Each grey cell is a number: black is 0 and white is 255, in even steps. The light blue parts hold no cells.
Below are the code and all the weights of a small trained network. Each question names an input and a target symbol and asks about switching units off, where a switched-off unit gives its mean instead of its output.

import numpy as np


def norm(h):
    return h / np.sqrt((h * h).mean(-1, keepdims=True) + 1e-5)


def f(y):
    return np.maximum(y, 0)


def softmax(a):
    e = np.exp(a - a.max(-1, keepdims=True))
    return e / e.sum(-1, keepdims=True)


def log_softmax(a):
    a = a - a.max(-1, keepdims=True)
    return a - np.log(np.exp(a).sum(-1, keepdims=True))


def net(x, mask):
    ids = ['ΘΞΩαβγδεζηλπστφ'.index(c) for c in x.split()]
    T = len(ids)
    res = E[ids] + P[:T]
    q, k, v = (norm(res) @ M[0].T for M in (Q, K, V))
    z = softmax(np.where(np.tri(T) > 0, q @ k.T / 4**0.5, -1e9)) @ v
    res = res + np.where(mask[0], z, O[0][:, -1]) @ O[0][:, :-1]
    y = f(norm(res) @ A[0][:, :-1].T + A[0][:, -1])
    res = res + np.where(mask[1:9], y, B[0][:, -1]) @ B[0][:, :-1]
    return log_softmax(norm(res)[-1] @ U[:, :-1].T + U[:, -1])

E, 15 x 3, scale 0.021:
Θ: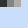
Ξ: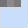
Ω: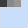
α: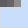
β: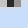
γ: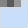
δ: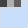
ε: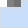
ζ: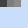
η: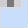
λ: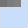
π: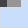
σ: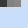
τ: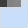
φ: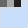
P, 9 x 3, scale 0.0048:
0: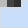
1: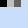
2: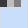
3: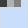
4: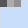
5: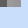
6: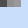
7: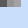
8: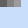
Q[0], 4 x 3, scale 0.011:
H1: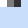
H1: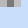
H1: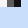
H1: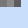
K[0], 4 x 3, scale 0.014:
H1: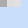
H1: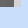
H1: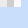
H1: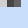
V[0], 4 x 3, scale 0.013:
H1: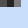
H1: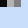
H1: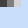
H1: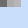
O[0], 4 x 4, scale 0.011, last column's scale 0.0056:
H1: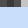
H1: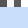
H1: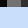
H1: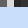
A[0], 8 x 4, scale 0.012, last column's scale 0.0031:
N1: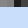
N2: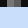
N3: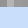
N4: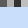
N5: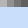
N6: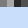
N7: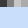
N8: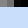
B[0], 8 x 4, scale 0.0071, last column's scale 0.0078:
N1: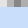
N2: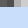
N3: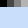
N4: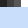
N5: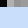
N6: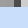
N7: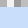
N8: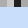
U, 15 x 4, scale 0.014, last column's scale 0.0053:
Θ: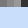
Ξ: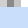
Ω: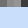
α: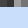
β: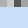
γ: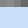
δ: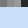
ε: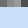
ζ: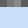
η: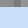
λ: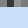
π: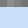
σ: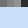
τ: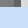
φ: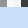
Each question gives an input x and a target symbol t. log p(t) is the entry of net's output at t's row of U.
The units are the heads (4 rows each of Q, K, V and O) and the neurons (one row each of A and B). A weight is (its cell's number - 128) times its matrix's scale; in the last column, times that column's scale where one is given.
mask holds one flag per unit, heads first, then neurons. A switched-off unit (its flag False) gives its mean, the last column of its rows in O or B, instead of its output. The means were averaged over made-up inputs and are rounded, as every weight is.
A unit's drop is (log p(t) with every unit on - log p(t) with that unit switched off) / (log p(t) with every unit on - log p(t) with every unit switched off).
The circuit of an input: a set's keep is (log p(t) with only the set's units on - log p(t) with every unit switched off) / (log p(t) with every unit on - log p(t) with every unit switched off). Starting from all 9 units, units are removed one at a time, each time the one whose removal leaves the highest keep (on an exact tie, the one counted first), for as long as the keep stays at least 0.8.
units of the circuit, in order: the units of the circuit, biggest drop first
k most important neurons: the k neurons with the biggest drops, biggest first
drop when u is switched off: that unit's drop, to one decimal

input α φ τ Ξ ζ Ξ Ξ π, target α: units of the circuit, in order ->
[H1]
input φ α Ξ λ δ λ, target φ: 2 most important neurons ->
[N4 N2]
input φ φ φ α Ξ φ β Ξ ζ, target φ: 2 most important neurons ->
[N4 N7]
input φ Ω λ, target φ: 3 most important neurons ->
[N4 N5 N2]
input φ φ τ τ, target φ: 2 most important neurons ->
[N4 N7]
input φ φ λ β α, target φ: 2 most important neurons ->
[N4 N2]
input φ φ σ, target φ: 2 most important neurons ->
[N4 N7]
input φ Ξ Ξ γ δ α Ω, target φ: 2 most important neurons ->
[N4 N7]
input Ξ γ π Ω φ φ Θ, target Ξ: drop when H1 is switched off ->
0.7
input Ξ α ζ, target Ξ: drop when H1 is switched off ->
0.8
